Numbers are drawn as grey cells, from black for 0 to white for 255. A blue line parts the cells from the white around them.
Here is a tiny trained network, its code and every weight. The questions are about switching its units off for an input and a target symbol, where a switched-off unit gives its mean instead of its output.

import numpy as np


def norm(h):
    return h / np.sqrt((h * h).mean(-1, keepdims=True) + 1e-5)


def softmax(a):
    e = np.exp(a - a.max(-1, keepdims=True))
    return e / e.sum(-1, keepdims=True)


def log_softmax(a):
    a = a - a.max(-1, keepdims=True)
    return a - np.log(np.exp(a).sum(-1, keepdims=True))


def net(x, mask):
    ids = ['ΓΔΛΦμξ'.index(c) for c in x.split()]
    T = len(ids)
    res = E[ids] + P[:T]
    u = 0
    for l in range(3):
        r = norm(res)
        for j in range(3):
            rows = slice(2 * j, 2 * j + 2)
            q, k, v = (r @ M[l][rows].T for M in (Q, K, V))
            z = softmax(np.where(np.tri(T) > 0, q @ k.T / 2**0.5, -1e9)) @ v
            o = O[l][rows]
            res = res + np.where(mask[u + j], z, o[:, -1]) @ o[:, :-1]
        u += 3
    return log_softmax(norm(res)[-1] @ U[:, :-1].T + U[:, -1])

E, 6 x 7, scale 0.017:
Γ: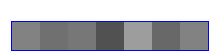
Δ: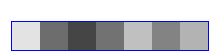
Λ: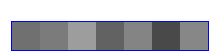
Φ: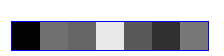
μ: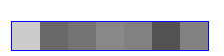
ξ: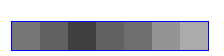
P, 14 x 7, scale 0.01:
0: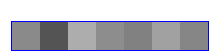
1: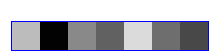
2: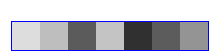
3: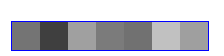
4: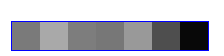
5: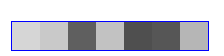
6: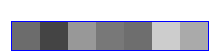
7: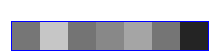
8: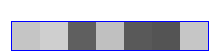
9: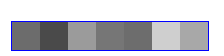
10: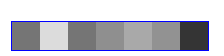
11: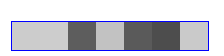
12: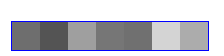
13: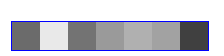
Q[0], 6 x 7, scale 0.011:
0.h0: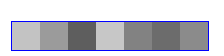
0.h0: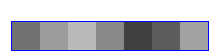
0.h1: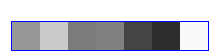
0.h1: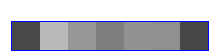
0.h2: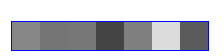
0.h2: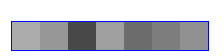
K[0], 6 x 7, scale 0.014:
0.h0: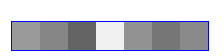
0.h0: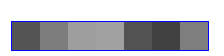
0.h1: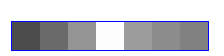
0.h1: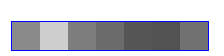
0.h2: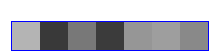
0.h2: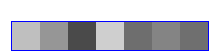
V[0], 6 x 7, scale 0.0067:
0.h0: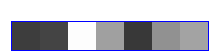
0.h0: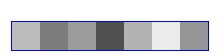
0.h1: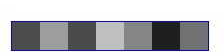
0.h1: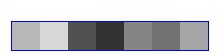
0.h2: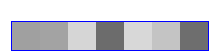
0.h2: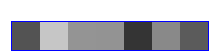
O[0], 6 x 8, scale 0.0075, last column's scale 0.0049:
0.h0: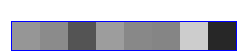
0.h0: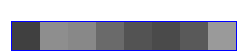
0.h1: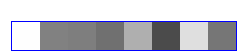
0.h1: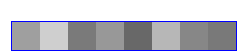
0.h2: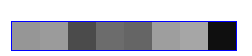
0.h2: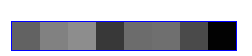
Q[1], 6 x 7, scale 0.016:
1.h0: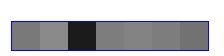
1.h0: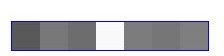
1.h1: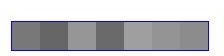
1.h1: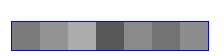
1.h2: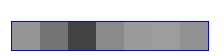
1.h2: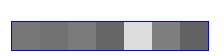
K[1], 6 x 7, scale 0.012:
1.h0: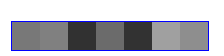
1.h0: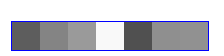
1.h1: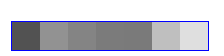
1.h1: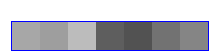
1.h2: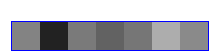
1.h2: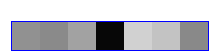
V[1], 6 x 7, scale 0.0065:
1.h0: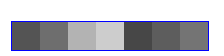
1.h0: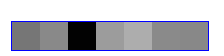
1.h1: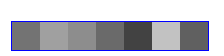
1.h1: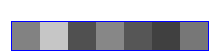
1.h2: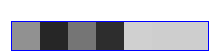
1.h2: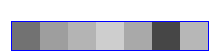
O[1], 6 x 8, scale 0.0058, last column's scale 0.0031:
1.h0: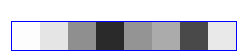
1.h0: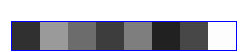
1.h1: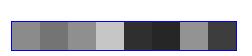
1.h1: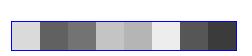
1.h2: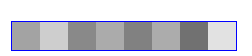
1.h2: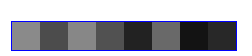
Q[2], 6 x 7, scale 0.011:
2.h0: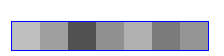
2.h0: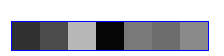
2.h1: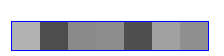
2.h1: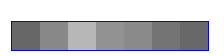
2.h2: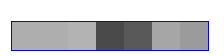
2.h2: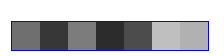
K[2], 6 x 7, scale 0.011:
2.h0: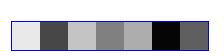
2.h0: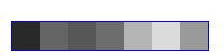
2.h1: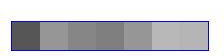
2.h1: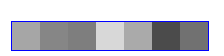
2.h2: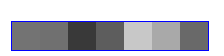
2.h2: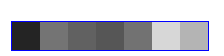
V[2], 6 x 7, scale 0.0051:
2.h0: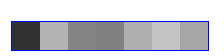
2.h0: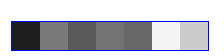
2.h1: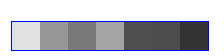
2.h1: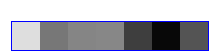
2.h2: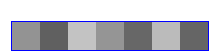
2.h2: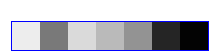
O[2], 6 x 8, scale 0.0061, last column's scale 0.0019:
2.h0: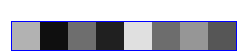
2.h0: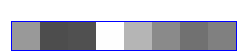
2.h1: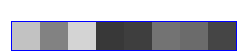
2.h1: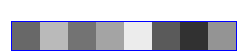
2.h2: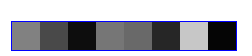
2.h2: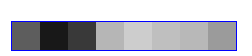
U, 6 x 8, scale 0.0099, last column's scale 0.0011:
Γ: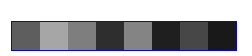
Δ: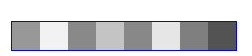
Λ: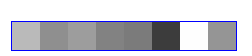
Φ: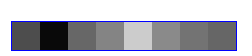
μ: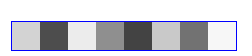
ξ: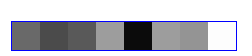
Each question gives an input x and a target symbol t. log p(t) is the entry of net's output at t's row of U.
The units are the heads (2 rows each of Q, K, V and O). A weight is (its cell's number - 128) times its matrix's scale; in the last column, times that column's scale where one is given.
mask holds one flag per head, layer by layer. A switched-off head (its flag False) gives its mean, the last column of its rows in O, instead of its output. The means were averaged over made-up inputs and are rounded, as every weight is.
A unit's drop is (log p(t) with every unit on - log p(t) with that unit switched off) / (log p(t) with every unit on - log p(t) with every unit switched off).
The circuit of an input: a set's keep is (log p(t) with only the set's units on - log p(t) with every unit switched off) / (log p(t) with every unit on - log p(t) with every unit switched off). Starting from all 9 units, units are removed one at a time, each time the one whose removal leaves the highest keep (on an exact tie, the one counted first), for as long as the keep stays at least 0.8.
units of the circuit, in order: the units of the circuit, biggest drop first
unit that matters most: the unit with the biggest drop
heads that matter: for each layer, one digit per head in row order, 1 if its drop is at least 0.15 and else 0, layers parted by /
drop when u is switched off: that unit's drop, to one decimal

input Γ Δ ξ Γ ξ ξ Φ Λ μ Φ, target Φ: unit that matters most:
1.h2
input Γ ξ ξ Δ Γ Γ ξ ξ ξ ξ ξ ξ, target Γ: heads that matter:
000 / 001 / 001
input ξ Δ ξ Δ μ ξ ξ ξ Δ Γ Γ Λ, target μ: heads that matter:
110 / 101 / 000
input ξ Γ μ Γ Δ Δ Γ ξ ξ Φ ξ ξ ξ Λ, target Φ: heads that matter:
001 / 101 / 001
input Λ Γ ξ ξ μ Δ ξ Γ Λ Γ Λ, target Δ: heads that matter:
110 / 010 / 101
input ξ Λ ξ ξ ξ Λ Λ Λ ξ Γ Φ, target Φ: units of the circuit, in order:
[1.h2, 2.h0]
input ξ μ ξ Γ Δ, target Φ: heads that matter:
110 / 001 / 001
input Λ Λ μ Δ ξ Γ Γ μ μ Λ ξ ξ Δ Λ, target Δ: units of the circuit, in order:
[0.h1, 2.h0, 2.h2]
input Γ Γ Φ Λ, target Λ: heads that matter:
111 / 000 / 111
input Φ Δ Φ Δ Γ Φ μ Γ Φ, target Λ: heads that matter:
110 / 000 / 100
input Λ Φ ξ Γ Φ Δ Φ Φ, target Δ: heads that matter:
110 / 110 / 101
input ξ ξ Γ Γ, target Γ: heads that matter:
110 / 000 / 001
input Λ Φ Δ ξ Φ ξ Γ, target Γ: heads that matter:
000 / 000 / 001
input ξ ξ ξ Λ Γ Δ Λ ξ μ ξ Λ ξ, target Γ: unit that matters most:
2.h2
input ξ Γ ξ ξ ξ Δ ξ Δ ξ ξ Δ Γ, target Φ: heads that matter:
000 / 000 / 000
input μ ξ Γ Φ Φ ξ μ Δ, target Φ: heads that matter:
110 / 100 / 001
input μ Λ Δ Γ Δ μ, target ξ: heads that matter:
000 / 001 / 101
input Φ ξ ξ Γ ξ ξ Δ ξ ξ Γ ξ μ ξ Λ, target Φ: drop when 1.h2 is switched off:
1.3
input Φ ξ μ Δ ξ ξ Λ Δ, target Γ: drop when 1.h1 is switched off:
-0.1
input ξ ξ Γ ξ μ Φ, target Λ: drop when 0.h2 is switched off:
0.1
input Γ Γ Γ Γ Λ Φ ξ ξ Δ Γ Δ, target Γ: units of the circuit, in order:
[0.h0]
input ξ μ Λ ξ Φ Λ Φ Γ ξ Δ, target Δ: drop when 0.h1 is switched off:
0.2
